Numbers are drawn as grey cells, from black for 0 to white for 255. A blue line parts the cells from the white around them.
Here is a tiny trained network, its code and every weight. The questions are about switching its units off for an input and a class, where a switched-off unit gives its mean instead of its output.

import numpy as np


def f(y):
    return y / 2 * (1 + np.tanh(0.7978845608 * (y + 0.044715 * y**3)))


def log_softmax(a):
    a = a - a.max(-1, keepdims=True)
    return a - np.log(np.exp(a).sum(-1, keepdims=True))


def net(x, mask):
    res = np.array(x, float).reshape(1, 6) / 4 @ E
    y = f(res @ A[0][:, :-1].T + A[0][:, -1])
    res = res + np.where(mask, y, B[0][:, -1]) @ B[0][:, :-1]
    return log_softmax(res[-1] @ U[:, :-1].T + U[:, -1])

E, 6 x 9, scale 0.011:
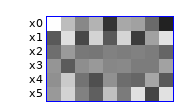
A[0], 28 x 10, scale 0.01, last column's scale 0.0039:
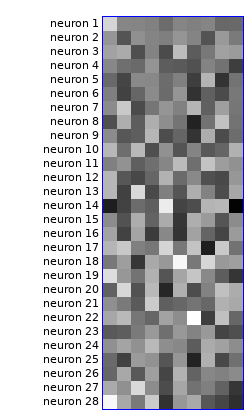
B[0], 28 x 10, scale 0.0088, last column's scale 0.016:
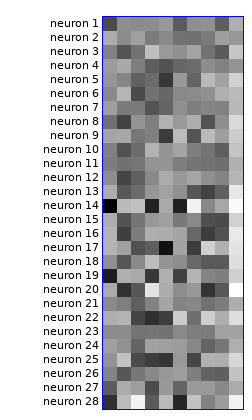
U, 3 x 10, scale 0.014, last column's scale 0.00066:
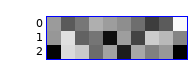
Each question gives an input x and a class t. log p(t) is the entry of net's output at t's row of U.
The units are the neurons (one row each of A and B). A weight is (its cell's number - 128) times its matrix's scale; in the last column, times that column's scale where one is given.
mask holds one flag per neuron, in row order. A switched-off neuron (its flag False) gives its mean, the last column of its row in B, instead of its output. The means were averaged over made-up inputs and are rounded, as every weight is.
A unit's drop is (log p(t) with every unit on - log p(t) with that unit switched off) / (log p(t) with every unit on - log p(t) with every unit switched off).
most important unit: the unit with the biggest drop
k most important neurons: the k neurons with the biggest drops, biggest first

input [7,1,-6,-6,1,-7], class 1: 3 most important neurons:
[neuron 9; neuron 25; neuron 14]
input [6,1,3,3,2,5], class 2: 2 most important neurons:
[neuron 28; neuron 19]
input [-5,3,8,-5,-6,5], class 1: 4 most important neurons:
[neuron 17; neuron 28; neuron 22; neuron 19]
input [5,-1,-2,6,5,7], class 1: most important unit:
neuron 17
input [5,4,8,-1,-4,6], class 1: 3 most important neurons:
[neuron 17; neuron 22; neuron 14]
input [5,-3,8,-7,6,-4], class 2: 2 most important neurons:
[neuron 28; neuron 17]
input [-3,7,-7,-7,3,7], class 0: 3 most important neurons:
[neuron 20; neuron 8; neuron 18]
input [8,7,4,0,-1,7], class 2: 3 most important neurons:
[neuron 28; neuron 19; neuron 16]
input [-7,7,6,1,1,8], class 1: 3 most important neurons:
[neuron 17; neuron 22; neuron 16]
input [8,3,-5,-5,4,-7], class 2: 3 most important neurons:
[neuron 28; neuron 19; neuron 17]
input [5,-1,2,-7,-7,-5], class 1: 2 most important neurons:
[neuron 14; neuron 9]
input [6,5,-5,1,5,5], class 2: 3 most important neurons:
[neuron 28; neuron 19; neuron 16]
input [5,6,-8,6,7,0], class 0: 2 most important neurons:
[neuron 20; neuron 14]
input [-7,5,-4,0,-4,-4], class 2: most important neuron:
[neuron 14]
